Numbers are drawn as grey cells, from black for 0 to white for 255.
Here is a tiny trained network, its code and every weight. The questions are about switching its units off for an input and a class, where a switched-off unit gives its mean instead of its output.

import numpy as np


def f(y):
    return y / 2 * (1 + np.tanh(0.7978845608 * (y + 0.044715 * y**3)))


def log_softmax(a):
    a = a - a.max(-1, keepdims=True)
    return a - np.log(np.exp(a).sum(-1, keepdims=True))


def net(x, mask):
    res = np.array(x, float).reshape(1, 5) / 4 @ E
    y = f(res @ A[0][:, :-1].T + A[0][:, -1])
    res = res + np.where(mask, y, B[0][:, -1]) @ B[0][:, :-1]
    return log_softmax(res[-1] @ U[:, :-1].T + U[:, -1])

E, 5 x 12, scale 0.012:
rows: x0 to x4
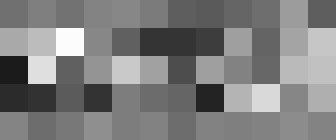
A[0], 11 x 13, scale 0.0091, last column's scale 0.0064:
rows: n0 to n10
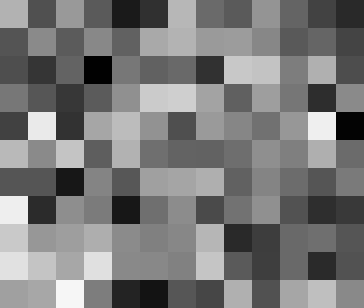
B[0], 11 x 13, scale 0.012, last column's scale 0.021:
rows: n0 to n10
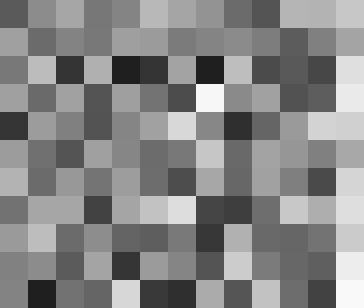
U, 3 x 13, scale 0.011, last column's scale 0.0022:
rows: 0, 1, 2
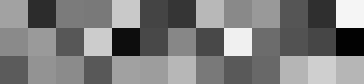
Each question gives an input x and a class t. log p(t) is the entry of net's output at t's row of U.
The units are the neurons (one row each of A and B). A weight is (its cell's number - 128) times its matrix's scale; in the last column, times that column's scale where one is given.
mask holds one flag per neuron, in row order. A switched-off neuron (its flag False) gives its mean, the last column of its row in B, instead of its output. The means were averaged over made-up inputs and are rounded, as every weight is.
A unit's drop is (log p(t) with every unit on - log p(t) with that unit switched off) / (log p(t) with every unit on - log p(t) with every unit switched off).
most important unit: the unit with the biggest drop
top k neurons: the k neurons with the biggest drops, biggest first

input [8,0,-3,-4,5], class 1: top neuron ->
(n9)
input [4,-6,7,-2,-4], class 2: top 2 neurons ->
(n4, n10)
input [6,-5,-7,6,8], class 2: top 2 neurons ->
(n7, n0)
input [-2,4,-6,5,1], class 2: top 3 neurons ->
(n7, n0, n9)
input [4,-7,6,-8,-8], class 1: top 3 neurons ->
(n9, n10, n8)
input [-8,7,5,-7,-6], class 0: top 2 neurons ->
(n10, n2)
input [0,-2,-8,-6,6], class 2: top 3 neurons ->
(n7, n0, n2)
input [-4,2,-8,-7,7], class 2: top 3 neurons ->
(n7, n0, n2)
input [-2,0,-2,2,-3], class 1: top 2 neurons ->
(n4, n10)
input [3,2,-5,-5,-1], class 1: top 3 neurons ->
(n9, n8, n4)
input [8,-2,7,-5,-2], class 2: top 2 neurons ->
(n4, n2)
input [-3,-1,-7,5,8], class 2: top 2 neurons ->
(n7, n0)
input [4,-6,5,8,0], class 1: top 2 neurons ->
(n2, n10)
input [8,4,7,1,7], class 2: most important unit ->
n4
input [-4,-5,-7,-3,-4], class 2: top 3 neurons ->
(n7, n10, n0)
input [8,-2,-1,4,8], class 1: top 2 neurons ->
(n10, n2)
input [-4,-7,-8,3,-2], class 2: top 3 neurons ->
(n7, n0, n10)
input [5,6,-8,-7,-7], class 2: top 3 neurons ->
(n7, n0, n2)
